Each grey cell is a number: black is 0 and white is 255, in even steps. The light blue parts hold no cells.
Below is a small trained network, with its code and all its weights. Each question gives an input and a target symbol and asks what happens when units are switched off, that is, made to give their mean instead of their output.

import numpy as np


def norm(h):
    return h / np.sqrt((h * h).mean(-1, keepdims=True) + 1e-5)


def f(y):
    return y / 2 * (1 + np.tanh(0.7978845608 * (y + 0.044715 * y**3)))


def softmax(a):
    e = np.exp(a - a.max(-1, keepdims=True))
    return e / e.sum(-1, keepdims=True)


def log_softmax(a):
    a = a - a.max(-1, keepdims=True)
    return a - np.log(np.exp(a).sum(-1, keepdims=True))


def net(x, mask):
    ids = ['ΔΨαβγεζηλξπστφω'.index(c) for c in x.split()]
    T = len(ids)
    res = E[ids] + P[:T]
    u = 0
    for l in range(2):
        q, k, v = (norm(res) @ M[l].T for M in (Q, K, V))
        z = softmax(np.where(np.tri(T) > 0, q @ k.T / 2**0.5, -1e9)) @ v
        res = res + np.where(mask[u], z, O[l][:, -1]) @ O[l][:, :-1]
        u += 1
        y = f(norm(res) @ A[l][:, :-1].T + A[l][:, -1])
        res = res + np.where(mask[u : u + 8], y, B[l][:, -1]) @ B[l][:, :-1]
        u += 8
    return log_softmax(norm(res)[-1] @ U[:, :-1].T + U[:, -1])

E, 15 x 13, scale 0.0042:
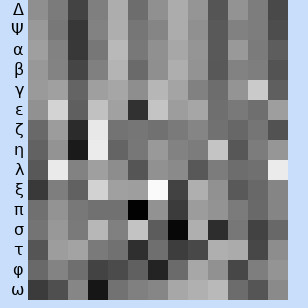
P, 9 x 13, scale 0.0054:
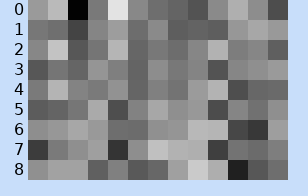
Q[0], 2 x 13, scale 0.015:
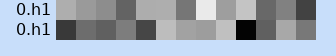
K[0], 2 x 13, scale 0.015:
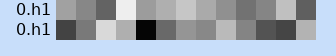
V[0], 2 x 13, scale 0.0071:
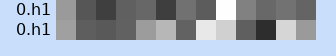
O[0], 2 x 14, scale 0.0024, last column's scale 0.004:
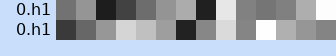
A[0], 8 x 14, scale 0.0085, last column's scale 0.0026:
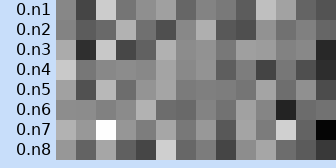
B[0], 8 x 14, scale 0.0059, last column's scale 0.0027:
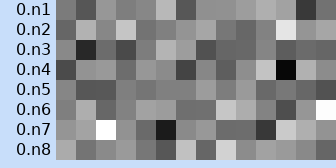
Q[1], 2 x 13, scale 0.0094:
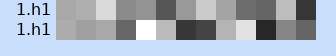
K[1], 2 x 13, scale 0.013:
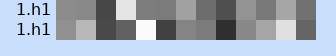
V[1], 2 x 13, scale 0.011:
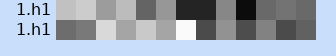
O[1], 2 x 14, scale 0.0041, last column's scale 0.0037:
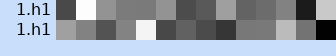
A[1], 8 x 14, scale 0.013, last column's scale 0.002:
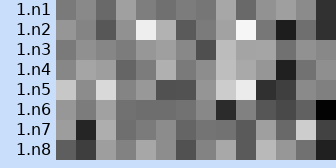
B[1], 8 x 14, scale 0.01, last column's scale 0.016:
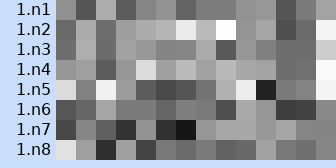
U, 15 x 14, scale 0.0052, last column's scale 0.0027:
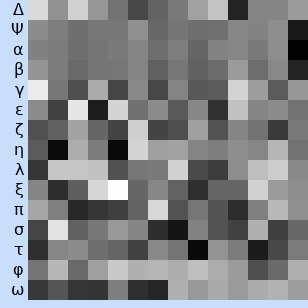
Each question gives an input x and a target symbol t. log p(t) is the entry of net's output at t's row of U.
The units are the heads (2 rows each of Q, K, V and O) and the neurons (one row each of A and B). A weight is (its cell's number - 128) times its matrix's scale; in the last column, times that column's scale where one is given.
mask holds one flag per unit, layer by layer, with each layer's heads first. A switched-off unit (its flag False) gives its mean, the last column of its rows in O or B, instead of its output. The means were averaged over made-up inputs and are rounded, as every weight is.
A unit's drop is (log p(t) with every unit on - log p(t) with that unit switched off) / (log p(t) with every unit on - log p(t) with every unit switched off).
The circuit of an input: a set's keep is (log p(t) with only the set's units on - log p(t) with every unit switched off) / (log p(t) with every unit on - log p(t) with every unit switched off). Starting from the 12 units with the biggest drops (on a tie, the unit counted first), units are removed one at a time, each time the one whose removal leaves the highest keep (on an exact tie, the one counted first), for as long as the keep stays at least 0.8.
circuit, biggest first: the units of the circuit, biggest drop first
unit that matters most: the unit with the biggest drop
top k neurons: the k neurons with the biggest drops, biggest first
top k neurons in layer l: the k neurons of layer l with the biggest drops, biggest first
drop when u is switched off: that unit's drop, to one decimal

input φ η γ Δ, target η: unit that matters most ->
1.n4
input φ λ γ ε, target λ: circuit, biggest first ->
0.n2, 1.n5, 1.n4, 1.n2
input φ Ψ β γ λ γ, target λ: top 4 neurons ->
0.n2, 1.n5, 1.n4, 1.n2
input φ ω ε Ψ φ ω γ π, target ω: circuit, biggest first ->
1.h1, 1.n7, 1.n2
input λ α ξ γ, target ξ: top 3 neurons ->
1.n5, 1.n2, 1.n4
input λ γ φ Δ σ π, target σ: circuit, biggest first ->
1.h1, 1.n5, 1.n2, 1.n4
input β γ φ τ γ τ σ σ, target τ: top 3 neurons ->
1.n6, 1.n2, 1.n5
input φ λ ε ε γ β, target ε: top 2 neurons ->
1.n5, 1.n1
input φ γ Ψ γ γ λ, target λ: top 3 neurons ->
0.n2, 1.n5, 1.n4
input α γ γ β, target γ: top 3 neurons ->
1.n8, 1.n2, 1.n5
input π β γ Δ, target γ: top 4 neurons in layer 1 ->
1.n8, 1.n2, 1.n5, 1.n4
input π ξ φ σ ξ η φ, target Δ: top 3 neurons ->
1.n5, 1.n2, 0.n6
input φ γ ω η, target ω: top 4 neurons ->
1.n7, 1.n5, 1.n2, 1.n4
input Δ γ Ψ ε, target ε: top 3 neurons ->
1.n5, 1.n1, 1.n2
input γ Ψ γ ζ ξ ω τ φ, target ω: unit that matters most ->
1.h1
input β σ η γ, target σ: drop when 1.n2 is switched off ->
0.3
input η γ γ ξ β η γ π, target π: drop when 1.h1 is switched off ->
0.2
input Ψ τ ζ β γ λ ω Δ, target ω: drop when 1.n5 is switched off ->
0.1
